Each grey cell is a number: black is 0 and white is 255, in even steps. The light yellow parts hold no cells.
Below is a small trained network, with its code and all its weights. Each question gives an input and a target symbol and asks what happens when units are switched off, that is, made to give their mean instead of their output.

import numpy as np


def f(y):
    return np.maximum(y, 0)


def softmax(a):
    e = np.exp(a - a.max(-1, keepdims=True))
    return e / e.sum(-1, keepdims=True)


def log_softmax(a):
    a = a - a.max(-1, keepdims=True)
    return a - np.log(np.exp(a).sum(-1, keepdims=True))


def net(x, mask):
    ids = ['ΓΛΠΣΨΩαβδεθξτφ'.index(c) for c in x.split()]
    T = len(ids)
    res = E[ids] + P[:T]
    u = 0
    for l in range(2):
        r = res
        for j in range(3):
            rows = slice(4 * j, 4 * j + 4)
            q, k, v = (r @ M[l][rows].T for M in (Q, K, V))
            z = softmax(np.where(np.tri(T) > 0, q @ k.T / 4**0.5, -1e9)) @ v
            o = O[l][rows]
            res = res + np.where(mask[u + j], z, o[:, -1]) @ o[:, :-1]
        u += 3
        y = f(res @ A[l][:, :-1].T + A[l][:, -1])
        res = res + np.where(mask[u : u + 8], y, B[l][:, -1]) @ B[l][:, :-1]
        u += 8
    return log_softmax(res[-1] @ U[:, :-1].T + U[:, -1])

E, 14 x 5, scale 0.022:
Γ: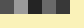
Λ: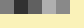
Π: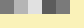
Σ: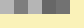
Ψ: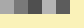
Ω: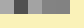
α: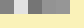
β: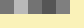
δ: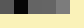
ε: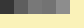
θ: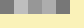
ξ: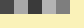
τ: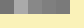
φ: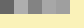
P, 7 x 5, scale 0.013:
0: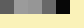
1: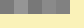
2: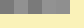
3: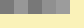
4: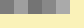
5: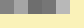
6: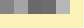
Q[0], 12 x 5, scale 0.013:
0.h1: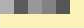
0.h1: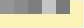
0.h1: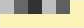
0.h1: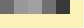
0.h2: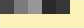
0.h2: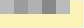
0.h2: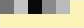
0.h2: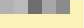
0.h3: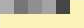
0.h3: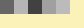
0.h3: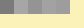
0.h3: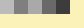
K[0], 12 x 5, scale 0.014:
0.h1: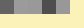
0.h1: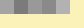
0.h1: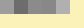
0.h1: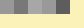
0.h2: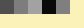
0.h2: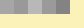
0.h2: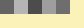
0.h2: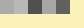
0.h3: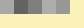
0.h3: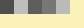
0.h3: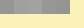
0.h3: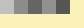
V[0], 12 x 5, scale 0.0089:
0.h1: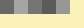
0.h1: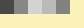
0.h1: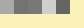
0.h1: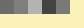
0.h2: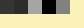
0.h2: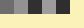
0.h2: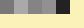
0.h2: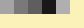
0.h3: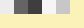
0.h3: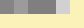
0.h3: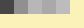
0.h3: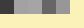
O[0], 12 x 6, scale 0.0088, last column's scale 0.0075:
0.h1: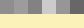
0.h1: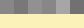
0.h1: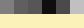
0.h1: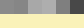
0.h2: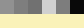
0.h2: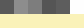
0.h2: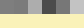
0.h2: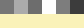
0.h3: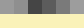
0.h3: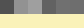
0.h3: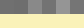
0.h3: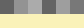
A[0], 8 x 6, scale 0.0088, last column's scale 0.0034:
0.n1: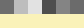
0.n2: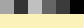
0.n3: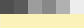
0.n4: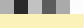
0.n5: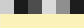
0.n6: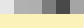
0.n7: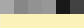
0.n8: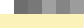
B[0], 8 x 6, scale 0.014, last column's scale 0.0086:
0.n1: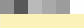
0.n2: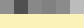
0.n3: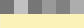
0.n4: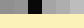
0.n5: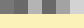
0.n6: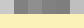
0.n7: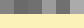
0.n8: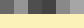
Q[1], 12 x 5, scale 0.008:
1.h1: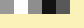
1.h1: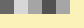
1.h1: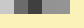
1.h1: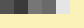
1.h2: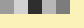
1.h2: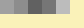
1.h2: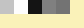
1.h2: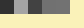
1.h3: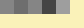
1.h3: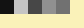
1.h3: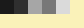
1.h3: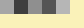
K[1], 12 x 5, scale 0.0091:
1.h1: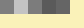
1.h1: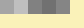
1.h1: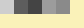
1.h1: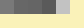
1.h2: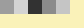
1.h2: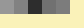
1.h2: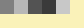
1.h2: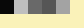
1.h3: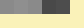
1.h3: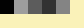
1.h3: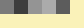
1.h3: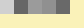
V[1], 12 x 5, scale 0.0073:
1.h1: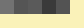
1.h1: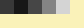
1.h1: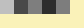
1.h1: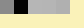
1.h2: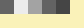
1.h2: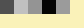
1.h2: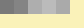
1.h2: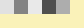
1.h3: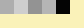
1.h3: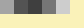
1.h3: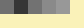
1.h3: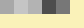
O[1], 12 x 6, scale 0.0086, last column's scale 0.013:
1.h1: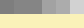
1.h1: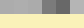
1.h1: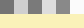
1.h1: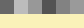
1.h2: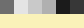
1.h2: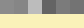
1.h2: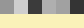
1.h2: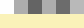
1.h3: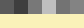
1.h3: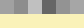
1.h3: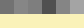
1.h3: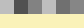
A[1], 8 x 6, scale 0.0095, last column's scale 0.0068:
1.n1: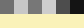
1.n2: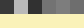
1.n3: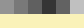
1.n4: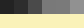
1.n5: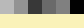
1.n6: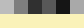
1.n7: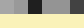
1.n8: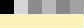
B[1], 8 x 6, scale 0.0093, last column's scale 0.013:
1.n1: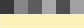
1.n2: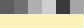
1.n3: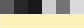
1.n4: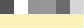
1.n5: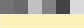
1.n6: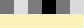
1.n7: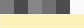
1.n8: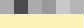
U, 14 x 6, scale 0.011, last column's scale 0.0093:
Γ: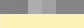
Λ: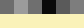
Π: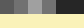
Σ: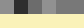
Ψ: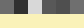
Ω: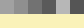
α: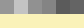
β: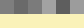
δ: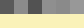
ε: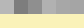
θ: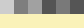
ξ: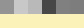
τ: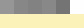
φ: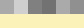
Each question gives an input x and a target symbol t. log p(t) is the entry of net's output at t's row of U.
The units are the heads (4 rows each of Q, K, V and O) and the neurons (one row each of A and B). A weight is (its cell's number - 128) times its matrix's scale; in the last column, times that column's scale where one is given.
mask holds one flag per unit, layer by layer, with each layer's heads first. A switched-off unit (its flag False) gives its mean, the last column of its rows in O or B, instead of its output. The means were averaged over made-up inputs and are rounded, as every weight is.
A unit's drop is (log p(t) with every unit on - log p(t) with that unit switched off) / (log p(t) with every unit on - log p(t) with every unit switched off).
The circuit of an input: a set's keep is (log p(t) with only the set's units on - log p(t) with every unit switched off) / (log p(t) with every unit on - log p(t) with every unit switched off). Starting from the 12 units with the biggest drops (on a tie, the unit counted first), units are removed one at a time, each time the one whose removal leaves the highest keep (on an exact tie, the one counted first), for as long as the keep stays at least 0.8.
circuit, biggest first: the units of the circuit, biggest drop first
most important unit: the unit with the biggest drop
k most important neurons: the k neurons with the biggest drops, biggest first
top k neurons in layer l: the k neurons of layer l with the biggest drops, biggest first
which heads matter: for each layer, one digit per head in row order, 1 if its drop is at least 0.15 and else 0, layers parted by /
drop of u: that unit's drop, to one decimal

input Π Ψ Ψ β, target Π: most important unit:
1.n7
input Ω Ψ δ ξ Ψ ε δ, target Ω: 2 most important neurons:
0.n5; 0.n4
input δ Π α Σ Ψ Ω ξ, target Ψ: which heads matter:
000 / 010
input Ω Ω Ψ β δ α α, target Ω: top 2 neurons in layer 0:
0.n1; 0.n4
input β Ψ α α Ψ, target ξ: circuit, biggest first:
1.h2; 0.h2
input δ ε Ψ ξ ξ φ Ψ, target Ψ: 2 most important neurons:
1.n6; 1.n4
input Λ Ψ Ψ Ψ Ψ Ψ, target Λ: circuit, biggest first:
1.n6; 0.h1
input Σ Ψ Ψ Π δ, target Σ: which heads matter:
011 / 010
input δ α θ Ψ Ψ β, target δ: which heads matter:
010 / 010
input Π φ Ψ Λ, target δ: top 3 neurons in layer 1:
1.n3; 1.n6; 1.n4
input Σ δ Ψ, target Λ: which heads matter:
011 / 000
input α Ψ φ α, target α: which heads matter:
111 / 011
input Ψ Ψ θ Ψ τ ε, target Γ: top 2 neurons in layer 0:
0.n1; 0.n3
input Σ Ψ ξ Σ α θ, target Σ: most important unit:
0.n1
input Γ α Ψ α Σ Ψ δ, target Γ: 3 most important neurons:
0.n5; 1.n8; 1.n4
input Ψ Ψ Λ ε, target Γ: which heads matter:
011 / 010
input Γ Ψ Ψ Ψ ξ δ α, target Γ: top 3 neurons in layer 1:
1.n8; 1.n4; 1.n6
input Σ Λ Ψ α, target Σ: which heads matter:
000 / 010
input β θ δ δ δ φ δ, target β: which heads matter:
111 / 011
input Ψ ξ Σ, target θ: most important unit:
0.n6
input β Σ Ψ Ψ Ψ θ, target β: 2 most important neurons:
0.n1; 1.n1
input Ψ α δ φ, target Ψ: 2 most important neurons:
0.n1; 1.n6
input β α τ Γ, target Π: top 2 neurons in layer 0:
0.n6; 0.n5
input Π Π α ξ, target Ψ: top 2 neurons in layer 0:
0.n5; 0.n6
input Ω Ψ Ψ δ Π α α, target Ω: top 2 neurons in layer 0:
0.n1; 0.n4
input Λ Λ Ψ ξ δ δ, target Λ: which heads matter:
010 / 111
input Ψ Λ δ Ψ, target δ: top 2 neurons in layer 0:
0.n1; 0.n4
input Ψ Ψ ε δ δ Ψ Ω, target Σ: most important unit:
0.n4
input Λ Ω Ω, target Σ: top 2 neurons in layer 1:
1.n3; 1.n6
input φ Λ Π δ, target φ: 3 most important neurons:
0.n5; 0.n4; 0.n1
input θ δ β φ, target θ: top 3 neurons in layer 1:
1.n7; 1.n5; 1.n4
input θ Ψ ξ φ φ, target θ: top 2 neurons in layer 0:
0.n1; 0.n2
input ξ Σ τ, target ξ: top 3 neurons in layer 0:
0.n1; 0.n4; 0.n8
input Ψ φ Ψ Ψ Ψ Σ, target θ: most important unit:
1.h1
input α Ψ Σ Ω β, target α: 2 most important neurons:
0.n1; 1.n1
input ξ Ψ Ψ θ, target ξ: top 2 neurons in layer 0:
0.n1; 0.n2
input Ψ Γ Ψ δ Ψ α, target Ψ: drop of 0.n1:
0.1
